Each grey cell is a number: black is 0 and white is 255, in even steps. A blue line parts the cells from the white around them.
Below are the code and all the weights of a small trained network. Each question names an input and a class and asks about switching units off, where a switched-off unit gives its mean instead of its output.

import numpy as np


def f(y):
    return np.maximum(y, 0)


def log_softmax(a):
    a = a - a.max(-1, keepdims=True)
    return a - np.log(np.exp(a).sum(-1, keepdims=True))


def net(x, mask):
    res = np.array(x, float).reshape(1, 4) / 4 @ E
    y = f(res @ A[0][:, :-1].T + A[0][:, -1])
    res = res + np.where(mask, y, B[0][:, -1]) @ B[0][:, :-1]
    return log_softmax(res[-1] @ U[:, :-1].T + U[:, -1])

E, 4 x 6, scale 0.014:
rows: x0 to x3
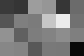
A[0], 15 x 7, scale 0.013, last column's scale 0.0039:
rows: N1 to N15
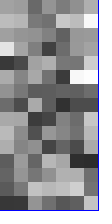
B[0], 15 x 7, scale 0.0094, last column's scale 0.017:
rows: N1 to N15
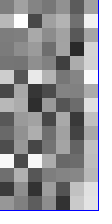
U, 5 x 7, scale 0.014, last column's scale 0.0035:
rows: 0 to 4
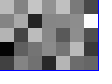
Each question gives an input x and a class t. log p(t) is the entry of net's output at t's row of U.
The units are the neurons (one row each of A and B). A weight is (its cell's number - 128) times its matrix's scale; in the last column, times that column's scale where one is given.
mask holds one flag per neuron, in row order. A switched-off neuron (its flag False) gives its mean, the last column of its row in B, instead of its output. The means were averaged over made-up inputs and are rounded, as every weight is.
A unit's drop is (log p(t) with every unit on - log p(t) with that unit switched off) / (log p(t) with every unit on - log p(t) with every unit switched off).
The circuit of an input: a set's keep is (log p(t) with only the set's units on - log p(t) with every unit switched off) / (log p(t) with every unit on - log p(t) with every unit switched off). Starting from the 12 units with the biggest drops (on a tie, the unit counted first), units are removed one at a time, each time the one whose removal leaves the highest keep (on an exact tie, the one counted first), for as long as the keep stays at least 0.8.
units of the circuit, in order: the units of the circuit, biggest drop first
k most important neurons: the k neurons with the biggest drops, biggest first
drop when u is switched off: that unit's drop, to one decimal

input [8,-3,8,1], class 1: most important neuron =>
N8
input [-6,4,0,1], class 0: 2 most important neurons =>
N12, N8
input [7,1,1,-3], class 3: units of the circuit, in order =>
N12, N2
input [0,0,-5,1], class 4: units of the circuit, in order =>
N6, N8, N2
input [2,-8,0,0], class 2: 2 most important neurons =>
N6, N2
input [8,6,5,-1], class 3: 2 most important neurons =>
N6, N14
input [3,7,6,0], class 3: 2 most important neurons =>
N6, N14
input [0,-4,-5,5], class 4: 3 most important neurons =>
N2, N9, N14
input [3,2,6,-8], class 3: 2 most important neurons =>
N14, N12
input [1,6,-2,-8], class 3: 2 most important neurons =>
N14, N8
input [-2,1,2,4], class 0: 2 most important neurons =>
N12, N14
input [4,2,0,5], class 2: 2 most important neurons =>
N12, N2
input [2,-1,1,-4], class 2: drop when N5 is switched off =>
0.0
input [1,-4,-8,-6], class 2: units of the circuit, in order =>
N6
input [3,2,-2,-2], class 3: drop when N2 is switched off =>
0.1
